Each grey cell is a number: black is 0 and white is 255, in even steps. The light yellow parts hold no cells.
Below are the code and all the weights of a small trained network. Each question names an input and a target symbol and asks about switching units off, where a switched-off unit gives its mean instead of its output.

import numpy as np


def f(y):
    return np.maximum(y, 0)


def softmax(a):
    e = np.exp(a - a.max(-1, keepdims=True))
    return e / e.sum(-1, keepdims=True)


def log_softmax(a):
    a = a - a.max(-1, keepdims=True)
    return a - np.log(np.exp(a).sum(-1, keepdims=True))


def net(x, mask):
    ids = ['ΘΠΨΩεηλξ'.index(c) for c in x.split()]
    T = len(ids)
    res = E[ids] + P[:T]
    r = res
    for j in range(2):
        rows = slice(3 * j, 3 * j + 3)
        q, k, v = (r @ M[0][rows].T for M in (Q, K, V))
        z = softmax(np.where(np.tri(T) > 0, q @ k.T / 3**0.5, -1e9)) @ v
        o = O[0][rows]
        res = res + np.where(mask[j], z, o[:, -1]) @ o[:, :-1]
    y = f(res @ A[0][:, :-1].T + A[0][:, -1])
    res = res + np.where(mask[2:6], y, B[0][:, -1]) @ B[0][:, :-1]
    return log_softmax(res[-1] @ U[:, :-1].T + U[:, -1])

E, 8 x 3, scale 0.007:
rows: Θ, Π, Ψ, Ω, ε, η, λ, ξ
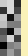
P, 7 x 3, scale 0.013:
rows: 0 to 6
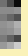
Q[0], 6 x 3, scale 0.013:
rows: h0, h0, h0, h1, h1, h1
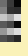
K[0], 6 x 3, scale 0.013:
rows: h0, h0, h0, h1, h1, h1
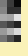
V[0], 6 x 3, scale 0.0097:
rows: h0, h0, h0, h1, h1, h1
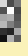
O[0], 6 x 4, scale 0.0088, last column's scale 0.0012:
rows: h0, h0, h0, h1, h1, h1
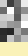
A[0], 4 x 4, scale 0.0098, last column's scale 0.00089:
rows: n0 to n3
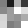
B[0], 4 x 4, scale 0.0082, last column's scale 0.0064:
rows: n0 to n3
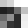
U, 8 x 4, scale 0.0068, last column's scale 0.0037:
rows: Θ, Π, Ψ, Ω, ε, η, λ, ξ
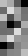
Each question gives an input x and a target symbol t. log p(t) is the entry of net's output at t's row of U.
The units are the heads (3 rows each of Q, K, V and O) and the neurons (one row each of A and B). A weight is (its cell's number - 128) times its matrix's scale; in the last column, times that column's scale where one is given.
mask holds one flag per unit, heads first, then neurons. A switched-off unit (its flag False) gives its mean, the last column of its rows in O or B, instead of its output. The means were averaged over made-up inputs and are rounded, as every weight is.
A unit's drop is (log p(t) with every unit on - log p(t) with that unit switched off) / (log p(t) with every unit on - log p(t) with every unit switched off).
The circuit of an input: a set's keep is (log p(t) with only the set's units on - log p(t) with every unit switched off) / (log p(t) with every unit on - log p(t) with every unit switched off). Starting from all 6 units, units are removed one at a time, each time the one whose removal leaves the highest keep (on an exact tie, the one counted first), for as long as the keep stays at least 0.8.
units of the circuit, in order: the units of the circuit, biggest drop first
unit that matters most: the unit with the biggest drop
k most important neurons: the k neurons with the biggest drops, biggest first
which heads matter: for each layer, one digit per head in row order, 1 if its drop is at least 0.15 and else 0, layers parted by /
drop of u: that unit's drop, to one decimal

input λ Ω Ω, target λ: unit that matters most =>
h1
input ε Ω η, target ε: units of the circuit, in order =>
[h0, h1, n0, n3]
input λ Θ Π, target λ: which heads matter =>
01
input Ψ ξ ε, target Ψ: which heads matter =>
10
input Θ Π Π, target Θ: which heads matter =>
11
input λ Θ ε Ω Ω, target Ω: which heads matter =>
01
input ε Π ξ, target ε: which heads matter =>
11
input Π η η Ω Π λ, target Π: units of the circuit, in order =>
[h0, h1]
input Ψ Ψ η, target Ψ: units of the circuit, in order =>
[h0, n0, h1]
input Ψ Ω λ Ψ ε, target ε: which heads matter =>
10
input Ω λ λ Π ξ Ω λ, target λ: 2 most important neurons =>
[n1, n0]
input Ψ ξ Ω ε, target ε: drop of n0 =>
0.8
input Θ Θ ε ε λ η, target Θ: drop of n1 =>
0.1
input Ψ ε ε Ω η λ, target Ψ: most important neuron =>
[n0]
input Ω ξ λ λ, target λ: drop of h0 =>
0.2
